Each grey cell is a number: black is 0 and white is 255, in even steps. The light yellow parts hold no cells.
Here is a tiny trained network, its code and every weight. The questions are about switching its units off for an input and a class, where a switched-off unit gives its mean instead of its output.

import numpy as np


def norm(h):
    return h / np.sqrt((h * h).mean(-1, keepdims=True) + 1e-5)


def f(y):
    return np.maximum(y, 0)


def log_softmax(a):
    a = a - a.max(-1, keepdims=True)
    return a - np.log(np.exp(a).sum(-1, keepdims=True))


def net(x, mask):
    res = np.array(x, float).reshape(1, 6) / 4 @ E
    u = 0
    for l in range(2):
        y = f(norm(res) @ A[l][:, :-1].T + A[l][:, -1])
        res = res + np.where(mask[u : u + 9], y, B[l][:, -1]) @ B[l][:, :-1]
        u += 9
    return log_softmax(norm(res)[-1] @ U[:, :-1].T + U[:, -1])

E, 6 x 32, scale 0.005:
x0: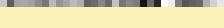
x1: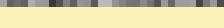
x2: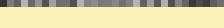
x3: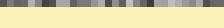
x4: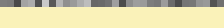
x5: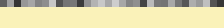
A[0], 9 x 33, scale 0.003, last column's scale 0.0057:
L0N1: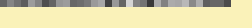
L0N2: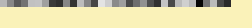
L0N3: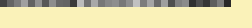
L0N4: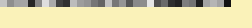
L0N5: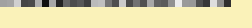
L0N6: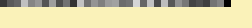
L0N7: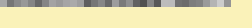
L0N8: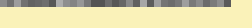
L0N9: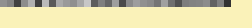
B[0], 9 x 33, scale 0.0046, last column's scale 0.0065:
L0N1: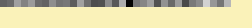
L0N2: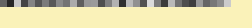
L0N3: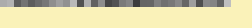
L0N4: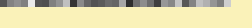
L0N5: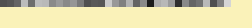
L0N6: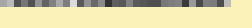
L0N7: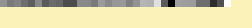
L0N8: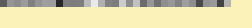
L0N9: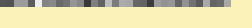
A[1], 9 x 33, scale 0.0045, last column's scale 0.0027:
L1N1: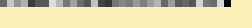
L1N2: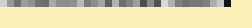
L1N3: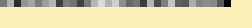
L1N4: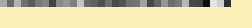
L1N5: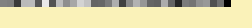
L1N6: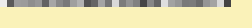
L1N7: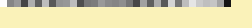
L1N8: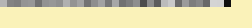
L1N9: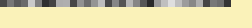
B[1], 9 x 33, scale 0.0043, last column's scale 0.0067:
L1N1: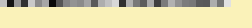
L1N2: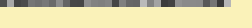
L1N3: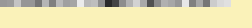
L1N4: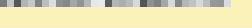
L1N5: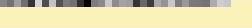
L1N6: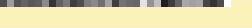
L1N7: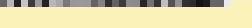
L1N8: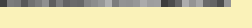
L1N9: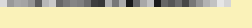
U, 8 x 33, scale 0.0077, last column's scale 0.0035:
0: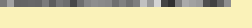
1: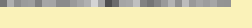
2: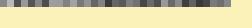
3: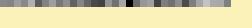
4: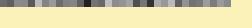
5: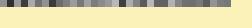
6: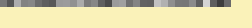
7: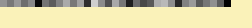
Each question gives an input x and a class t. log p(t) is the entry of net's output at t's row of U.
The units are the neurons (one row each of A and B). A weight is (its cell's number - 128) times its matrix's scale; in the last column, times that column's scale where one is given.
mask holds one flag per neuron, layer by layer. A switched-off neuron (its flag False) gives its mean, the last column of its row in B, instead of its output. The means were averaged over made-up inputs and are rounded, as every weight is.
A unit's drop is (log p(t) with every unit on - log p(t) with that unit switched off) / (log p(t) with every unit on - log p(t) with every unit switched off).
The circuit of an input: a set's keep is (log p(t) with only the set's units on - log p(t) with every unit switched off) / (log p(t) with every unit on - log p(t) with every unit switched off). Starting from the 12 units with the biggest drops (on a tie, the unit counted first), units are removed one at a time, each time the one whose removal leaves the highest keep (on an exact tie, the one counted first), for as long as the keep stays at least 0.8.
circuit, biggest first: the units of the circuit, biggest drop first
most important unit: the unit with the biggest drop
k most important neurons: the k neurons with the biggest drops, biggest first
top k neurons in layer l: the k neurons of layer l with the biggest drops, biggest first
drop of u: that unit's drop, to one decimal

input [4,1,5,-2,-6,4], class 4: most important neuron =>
(L0N5)
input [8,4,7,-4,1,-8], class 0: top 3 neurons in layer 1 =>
(L1N6, L1N2, L1N3)
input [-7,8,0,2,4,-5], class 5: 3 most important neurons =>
(L0N2, L1N6, L0N7)
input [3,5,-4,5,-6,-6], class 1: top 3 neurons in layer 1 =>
(L1N4, L1N5, L1N1)
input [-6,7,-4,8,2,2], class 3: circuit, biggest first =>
(L1N9, L0N7)
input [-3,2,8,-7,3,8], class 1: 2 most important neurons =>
(L1N3, L1N7)
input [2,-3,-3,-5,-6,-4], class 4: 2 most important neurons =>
(L0N5, L1N9)
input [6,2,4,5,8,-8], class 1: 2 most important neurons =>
(L1N4, L0N5)
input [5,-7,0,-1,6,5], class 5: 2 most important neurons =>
(L1N1, L0N5)
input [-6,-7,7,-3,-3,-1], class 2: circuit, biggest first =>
(L1N6, L0N7)
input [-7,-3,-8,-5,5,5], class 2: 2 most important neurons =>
(L1N7, L0N7)
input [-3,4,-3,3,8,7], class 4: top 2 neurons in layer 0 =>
(L0N9, L0N8)
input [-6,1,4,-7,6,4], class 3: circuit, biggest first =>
(L0N4, L1N6)
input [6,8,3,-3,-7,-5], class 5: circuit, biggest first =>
(L0N2)
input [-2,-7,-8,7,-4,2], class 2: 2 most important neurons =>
(L1N7, L0N4)
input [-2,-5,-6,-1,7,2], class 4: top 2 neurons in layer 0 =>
(L0N9, L0N3)
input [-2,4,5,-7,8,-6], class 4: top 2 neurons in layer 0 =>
(L0N9, L0N1)
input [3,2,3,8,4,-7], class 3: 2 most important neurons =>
(L1N9, L1N3)
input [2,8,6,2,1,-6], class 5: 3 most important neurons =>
(L0N2, L1N7, L1N3)
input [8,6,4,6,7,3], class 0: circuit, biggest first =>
(L1N6, L1N2)
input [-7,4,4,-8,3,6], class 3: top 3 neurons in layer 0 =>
(L0N4, L0N7, L0N8)
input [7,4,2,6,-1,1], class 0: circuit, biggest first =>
(L1N6)
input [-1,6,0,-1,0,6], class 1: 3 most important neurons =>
(L1N3, L1N1, L0N7)
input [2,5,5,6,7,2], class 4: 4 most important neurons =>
(L1N5, L0N9, L0N4, L1N7)
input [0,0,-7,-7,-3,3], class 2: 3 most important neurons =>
(L1N7, L0N1, L1N9)
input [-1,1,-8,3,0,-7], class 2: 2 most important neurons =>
(L1N7, L1N3)
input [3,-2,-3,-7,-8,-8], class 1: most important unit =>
L1N4
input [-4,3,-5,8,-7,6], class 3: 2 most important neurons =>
(L1N9, L0N1)
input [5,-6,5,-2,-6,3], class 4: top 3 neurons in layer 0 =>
(L0N5, L0N2, L0N7)
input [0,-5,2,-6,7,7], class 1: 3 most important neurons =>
(L1N3, L0N5, L1N9)
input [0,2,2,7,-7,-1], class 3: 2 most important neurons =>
(L1N9, L0N1)
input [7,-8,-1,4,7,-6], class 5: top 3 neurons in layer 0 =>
(L0N5, L0N7, L0N4)
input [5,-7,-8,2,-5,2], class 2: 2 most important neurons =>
(L1N7, L0N2)
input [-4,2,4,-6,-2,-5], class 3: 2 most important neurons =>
(L0N4, L1N3)
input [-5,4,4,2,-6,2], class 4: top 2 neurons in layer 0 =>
(L0N5, L0N7)
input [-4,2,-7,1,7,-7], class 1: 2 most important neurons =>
(L1N4, L0N5)
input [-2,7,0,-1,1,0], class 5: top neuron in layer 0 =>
(L0N2)
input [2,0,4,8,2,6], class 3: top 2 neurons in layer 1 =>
(L1N9, L1N4)
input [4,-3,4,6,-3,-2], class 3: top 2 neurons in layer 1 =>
(L1N9, L1N7)
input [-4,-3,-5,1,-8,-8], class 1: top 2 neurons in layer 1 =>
(L1N4, L1N5)
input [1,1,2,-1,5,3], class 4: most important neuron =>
(L1N5)
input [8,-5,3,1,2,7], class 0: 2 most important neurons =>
(L1N6, L1N2)
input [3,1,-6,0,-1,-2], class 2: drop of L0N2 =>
0.0
